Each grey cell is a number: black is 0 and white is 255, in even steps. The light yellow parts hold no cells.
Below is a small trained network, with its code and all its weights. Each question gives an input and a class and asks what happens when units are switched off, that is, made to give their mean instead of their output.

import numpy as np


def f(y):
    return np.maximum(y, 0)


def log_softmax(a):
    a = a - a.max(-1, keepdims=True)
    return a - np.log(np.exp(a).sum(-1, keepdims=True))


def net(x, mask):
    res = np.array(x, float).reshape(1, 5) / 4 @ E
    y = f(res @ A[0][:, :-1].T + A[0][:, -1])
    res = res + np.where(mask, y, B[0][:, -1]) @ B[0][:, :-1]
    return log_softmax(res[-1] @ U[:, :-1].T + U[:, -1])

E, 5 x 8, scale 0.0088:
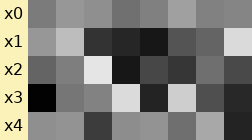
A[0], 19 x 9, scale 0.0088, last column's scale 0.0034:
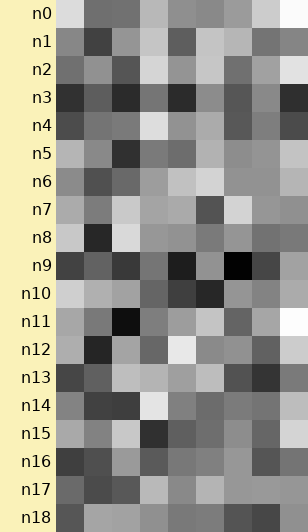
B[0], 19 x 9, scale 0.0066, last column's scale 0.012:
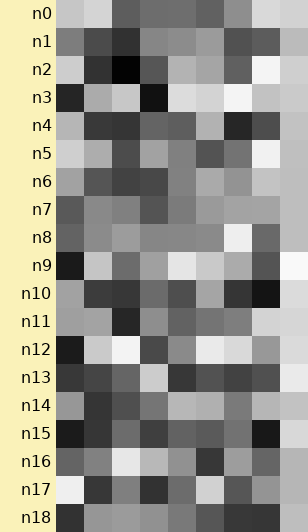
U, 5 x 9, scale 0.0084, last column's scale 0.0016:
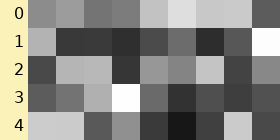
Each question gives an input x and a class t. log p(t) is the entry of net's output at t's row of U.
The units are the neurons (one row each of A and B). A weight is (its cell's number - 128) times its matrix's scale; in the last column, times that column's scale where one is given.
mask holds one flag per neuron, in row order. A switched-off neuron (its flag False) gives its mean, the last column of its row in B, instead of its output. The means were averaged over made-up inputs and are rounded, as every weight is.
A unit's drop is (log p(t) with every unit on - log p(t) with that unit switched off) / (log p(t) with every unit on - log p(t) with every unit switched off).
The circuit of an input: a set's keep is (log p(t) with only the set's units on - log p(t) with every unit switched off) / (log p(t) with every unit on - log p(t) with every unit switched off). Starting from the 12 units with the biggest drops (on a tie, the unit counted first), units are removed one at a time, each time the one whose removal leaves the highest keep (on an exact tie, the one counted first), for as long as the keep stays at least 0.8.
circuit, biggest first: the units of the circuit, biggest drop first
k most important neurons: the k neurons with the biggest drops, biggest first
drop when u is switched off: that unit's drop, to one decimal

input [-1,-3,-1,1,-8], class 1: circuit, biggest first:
(n9)
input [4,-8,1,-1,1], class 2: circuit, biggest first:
(n12 n13)
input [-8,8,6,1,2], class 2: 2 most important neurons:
(n3 n9)
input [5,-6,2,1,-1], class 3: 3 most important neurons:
(n13 n3 n9)
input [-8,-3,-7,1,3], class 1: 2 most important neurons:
(n4 n9)
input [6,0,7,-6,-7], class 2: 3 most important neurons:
(n2 n4 n8)
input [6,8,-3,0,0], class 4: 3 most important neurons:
(n12 n5 n11)
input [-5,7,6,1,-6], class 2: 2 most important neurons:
(n3 n9)
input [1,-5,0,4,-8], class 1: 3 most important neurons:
(n4 n2 n17)
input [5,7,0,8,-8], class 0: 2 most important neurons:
(n15 n2)
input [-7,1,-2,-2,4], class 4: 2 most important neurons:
(n9 n3)
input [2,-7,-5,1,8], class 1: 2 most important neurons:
(n4 n13)
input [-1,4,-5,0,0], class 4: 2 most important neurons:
(n12 n9)
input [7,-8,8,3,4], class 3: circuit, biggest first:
(n13)
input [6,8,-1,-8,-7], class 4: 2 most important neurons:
(n0 n5)
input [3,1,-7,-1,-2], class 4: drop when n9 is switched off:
0.2
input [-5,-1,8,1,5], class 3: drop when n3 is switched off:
0.3
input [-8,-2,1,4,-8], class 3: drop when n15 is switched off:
0.0
